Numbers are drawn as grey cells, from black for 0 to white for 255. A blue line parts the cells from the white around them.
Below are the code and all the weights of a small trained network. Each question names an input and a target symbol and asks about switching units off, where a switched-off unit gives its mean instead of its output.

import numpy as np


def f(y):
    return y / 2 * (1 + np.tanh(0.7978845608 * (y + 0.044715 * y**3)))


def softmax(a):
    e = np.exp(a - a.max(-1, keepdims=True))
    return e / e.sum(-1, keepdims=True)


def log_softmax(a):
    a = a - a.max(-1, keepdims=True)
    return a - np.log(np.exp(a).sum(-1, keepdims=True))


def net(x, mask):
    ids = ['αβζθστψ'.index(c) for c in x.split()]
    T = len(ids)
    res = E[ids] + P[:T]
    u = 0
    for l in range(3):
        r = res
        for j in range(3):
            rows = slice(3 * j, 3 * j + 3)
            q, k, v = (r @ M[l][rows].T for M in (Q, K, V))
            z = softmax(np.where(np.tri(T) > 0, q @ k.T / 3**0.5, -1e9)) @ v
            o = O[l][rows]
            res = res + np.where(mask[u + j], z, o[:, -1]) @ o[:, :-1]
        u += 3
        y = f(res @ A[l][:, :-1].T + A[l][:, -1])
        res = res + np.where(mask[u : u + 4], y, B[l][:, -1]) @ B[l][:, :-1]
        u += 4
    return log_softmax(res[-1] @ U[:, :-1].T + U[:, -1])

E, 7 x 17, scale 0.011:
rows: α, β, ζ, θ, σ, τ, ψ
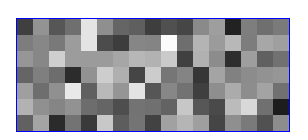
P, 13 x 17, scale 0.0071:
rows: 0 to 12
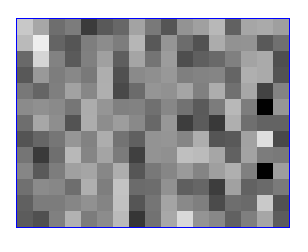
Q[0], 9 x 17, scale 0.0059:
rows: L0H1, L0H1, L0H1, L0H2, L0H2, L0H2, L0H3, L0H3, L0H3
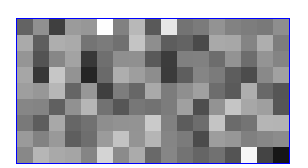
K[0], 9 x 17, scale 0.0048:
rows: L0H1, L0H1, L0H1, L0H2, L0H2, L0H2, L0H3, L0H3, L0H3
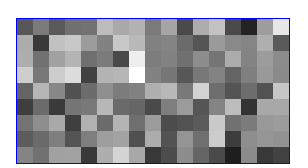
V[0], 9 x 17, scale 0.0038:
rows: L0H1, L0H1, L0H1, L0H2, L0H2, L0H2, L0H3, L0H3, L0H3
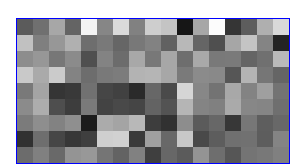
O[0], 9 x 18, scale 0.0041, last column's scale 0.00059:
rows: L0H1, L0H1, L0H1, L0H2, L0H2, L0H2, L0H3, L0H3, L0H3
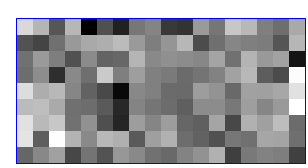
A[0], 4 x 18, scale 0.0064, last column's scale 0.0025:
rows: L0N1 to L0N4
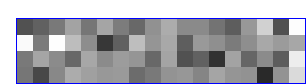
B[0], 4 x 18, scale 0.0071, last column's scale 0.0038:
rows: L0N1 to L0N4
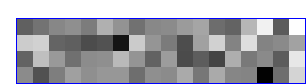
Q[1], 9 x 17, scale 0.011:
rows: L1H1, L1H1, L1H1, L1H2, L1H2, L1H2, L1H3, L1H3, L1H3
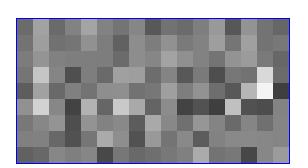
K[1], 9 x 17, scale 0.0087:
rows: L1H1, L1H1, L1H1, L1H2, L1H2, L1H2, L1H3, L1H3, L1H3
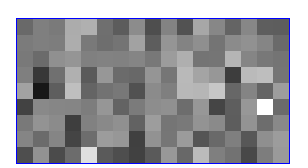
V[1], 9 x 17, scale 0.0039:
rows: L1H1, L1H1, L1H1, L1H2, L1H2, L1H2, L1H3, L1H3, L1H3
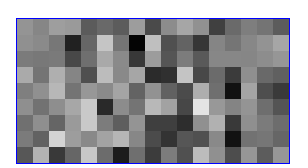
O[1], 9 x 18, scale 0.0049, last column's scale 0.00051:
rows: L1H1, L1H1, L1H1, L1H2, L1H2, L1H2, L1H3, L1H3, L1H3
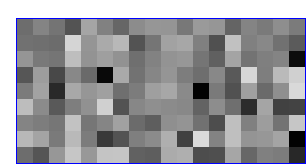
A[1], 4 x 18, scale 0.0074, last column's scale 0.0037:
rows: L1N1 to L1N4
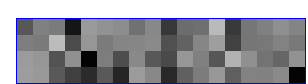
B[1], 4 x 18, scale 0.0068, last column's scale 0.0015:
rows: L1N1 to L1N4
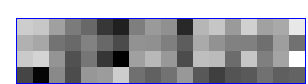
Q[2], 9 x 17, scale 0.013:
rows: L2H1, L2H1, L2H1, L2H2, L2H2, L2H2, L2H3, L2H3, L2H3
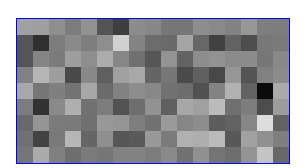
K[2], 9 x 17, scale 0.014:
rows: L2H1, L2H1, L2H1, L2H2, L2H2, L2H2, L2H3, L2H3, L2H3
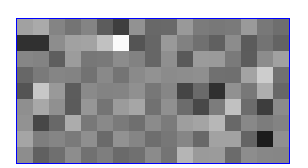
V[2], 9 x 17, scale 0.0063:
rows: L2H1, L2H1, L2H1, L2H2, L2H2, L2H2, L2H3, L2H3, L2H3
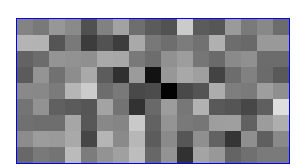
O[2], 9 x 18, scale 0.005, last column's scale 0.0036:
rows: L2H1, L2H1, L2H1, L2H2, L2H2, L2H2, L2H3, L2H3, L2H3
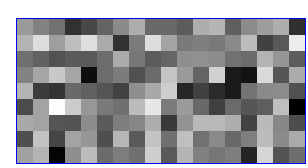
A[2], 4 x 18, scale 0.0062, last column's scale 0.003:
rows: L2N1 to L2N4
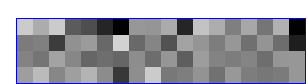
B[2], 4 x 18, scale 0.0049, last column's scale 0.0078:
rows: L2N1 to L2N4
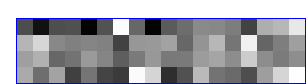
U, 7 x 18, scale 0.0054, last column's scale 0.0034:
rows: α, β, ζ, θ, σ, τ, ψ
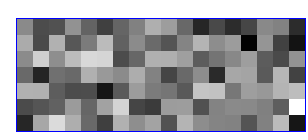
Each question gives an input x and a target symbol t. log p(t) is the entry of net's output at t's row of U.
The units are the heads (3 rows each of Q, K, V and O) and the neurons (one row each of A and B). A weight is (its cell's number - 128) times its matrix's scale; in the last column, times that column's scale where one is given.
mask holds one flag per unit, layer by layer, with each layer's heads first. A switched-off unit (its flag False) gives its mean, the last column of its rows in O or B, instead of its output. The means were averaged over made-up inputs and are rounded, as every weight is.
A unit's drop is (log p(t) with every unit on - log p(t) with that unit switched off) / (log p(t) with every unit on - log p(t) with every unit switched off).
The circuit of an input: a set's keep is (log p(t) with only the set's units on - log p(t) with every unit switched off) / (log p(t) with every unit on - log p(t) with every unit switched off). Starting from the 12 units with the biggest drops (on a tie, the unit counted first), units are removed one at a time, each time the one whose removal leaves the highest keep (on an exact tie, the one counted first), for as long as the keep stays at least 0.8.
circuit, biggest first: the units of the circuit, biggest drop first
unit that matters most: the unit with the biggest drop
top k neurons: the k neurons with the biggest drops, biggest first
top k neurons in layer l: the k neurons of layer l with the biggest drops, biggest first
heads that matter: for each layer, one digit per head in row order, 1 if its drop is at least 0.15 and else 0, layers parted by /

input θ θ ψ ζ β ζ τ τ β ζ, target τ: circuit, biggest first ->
[L0H2; L2H1; L2N4]
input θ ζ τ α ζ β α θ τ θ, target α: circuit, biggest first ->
[L2H2; L0N1; L0N3]
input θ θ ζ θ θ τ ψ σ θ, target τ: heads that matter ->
000 / 100 / 000
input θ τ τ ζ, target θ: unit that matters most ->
L2H2
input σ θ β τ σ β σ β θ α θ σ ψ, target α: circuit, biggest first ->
[L2H2; L0N1; L0N3]
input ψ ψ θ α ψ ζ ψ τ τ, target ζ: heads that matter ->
111 / 000 / 000
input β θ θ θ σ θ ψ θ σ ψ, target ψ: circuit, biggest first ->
[L2H2; L0N3; L0N1]
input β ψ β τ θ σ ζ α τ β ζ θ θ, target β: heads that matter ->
001 / 011 / 001
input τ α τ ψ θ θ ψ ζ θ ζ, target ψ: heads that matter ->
000 / 011 / 010
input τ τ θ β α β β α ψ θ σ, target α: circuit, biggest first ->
[L2H2; L0N1]
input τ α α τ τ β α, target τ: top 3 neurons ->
[L0N2; L1N3; L2N4]
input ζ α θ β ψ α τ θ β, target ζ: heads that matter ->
111 / 001 / 100
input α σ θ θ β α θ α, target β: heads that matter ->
000 / 010 / 001
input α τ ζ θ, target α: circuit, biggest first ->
[L2H2]
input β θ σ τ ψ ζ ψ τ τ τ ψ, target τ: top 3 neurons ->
[L0N2; L2N4; L1N1]
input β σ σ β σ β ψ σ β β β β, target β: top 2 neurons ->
[L2N1; L0N3]
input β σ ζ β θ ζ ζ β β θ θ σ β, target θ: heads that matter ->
000 / 000 / 010
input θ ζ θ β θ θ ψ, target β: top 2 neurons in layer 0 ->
[L0N1; L0N2]
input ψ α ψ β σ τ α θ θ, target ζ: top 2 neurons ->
[L1N1; L2N1]
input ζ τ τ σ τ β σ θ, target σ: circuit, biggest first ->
[L1N1]
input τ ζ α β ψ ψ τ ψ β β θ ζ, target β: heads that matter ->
000 / 010 / 001
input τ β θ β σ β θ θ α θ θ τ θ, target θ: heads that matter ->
000 / 001 / 010
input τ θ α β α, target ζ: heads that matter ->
000 / 001 / 100
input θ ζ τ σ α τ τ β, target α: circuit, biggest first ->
[L2H2; L0N4; L1H2]
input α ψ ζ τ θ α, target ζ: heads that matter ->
000 / 001 / 000
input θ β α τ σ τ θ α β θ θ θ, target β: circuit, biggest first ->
[L1H2; L2H3; L0N1]
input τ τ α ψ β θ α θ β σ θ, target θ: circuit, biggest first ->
[L2H2; L0N1]
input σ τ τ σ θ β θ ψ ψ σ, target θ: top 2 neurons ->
[L0N4; L0N3]
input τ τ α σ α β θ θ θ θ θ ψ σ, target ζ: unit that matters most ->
L1H3
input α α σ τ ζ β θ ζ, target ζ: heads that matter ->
100 / 000 / 000
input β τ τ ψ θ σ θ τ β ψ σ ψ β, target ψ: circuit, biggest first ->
[L2H2; L0N1]
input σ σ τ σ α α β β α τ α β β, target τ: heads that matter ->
001 / 001 / 000
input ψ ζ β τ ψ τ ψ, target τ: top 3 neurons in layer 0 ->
[L0N2; L0N1; L0N3]
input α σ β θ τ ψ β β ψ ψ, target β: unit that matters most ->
L1H2
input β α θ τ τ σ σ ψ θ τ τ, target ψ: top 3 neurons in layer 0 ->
[L0N3; L0N1; L0N4]
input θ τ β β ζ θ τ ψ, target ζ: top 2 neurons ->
[L2N1; L0N4]
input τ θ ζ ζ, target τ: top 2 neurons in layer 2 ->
[L2N4; L2N2]
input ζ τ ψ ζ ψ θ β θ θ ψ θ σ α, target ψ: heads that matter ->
000 / 000 / 010
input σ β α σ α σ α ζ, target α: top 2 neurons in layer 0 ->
[L0N3; L0N1]
